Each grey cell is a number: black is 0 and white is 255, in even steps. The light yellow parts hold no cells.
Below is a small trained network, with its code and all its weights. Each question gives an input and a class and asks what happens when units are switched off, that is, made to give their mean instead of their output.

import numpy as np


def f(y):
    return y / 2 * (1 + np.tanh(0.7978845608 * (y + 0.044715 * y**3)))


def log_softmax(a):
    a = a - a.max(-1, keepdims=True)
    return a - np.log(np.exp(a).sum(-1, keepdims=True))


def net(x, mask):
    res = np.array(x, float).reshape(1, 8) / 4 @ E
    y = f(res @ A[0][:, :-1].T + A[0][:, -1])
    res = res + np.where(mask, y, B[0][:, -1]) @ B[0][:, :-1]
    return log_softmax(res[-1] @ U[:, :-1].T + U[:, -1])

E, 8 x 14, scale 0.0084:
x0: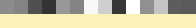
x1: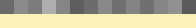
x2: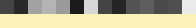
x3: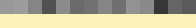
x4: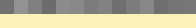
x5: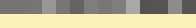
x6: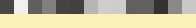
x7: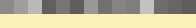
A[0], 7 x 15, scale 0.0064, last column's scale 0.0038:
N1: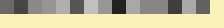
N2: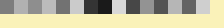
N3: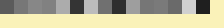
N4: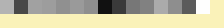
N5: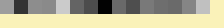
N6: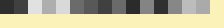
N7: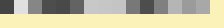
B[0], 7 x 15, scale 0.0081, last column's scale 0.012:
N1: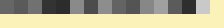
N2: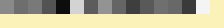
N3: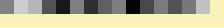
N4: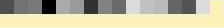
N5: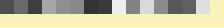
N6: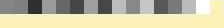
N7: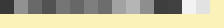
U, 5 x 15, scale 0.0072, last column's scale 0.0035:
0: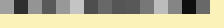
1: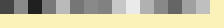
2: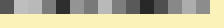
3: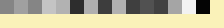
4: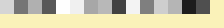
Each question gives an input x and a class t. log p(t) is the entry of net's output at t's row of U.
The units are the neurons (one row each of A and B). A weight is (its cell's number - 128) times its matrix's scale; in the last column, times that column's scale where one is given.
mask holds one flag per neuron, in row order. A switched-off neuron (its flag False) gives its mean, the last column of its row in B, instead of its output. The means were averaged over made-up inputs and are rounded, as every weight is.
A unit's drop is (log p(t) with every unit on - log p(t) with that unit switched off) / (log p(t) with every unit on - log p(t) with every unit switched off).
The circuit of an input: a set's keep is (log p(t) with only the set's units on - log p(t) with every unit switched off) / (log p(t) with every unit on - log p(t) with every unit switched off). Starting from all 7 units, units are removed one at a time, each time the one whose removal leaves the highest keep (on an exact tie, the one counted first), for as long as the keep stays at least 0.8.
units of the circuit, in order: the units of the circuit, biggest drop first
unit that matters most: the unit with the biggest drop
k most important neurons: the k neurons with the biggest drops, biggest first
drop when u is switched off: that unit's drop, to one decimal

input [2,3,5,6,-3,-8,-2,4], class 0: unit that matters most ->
N7
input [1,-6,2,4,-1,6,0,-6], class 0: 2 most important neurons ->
N7, N6
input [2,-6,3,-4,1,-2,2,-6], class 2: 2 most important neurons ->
N5, N6
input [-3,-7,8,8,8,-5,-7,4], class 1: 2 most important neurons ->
N6, N5
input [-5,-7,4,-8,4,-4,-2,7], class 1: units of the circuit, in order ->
N6, N4
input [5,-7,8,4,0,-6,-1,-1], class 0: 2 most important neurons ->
N1, N7
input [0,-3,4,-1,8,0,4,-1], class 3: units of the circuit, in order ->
N2, N4
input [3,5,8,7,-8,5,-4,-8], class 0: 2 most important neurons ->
N1, N3
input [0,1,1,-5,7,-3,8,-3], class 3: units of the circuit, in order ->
N4, N2
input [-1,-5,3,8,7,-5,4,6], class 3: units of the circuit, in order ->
N2, N4
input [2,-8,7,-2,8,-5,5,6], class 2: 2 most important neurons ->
N3, N1
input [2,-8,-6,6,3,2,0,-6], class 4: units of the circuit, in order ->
N6, N5, N3
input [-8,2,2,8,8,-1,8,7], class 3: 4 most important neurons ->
N6, N1, N4, N3
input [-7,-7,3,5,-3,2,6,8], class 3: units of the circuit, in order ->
N6
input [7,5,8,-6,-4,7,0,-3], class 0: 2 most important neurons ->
N1, N7
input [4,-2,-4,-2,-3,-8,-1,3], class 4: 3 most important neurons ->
N6, N5, N7
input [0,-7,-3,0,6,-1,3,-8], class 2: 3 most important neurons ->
N5, N6, N4
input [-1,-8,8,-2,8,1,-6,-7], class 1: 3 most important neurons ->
N6, N5, N2
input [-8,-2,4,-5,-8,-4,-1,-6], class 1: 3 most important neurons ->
N6, N5, N4
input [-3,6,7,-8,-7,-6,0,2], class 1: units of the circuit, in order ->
N5
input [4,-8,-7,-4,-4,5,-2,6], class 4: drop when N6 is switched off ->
0.2
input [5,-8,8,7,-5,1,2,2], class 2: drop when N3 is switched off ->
0.2
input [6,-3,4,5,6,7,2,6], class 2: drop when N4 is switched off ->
0.0
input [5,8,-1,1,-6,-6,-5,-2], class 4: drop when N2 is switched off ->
0.1
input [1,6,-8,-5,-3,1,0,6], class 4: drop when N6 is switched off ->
0.4
